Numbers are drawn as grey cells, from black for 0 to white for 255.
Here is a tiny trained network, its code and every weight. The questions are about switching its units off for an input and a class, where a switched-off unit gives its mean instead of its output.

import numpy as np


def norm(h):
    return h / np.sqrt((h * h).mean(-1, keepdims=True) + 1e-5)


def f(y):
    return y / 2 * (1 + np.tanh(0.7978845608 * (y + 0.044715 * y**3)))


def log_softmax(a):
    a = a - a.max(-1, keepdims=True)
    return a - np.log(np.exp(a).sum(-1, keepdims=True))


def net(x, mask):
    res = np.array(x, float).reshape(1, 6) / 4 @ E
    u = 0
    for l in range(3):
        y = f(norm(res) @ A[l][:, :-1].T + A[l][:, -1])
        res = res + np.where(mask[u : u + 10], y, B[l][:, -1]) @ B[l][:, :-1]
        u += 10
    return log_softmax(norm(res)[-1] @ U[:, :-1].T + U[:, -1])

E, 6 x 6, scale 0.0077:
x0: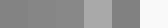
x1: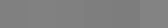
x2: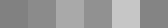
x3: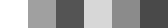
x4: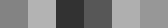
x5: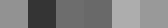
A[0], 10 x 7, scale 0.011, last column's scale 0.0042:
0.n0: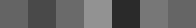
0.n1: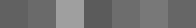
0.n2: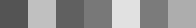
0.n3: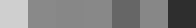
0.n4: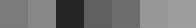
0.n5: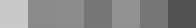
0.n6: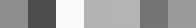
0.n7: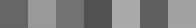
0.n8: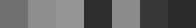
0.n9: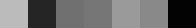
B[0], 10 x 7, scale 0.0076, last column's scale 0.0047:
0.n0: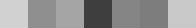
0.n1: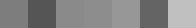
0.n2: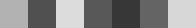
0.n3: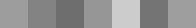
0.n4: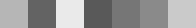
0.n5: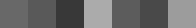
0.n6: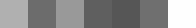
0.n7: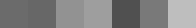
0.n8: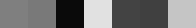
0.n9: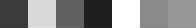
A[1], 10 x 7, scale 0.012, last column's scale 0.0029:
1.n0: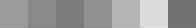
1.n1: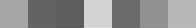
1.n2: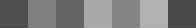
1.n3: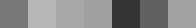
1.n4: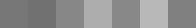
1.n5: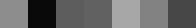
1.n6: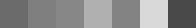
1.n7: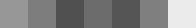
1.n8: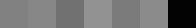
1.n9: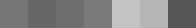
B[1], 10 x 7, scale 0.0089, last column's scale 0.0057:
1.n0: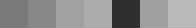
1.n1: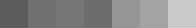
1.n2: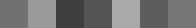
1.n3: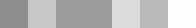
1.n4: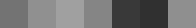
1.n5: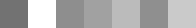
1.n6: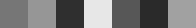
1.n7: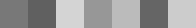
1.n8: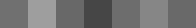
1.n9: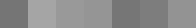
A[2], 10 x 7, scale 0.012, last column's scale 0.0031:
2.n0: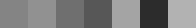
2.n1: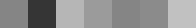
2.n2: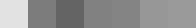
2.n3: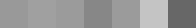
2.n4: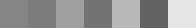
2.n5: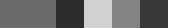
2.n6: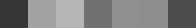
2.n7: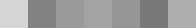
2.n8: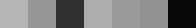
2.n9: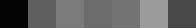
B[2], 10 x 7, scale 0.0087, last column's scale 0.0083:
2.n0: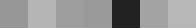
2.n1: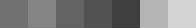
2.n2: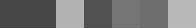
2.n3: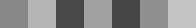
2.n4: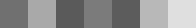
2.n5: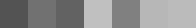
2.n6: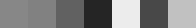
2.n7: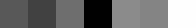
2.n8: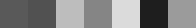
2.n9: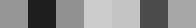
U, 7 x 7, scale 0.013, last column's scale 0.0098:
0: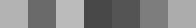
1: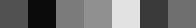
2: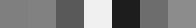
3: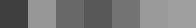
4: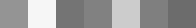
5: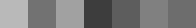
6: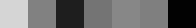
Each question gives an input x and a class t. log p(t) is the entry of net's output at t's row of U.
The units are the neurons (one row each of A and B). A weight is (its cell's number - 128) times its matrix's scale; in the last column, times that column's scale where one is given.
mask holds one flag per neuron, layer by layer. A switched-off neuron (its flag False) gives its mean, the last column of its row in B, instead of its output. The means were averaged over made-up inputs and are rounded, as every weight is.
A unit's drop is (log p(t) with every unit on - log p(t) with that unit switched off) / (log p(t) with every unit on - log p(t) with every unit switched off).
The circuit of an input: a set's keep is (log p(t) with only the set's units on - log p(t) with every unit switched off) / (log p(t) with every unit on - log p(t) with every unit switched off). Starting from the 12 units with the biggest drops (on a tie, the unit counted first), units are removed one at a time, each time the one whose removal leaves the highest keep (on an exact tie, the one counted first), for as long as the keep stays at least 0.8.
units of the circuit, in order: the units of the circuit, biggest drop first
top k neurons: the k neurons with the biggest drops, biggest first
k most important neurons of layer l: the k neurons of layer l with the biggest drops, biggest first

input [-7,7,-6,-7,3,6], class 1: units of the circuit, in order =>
(2.n9)
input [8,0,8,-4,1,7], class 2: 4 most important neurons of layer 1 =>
(1.n0, 1.n6, 1.n3, 1.n7)
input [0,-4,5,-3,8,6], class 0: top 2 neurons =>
(0.n2, 0.n4)
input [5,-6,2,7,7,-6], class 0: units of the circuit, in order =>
(0.n2, 2.n2)
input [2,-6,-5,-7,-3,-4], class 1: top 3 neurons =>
(2.n9, 0.n2, 0.n6)
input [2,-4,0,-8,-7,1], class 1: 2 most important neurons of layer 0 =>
(0.n2, 0.n4)
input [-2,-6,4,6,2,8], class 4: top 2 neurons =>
(0.n9, 1.n5)
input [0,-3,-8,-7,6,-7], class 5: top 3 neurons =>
(0.n4, 1.n5, 1.n6)
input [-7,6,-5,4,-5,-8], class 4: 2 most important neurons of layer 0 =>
(0.n2, 0.n6)
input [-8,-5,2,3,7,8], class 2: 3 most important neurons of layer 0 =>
(0.n8, 0.n7, 0.n0)
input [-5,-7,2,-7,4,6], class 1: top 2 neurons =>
(2.n9, 0.n7)
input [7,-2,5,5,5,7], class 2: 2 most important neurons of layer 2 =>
(2.n6, 2.n3)
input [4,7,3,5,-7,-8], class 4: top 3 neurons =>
(1.n3, 0.n2, 0.n4)
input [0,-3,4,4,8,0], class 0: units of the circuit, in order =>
(0.n2)
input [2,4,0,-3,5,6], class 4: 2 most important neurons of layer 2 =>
(2.n7, 2.n6)
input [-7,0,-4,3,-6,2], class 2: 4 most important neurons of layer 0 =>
(0.n4, 0.n2, 0.n8, 0.n5)
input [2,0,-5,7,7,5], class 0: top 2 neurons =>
(0.n4, 0.n8)
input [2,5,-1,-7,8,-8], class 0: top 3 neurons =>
(0.n2, 0.n4, 1.n5)
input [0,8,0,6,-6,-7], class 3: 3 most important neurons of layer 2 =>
(2.n7, 2.n2, 2.n9)
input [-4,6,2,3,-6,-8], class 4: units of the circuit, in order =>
(1.n3)
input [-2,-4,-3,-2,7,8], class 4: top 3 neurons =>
(1.n5, 0.n9, 0.n6)
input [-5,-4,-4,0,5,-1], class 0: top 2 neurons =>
(0.n4, 0.n2)
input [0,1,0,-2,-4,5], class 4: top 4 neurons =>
(1.n5, 0.n9, 0.n2, 0.n4)
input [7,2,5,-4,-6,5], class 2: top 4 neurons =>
(1.n6, 0.n2, 0.n4, 2.n7)
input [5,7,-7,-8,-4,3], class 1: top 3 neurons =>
(2.n9, 0.n2, 0.n6)
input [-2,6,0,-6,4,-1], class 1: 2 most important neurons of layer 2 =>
(2.n9, 2.n6)
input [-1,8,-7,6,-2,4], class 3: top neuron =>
(0.n8)
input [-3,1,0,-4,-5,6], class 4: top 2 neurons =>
(1.n5, 0.n2)
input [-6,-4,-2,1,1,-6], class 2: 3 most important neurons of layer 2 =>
(2.n5, 2.n6, 2.n0)
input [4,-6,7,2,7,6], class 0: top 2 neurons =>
(0.n2, 1.n3)
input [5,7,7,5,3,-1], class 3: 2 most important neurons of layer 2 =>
(2.n7, 2.n1)
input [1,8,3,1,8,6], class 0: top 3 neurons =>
(0.n2, 0.n4, 1.n3)
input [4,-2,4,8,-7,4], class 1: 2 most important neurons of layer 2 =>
(2.n8, 2.n0)
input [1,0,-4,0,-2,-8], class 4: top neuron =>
(1.n3)
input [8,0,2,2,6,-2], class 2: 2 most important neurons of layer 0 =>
(0.n6, 0.n0)
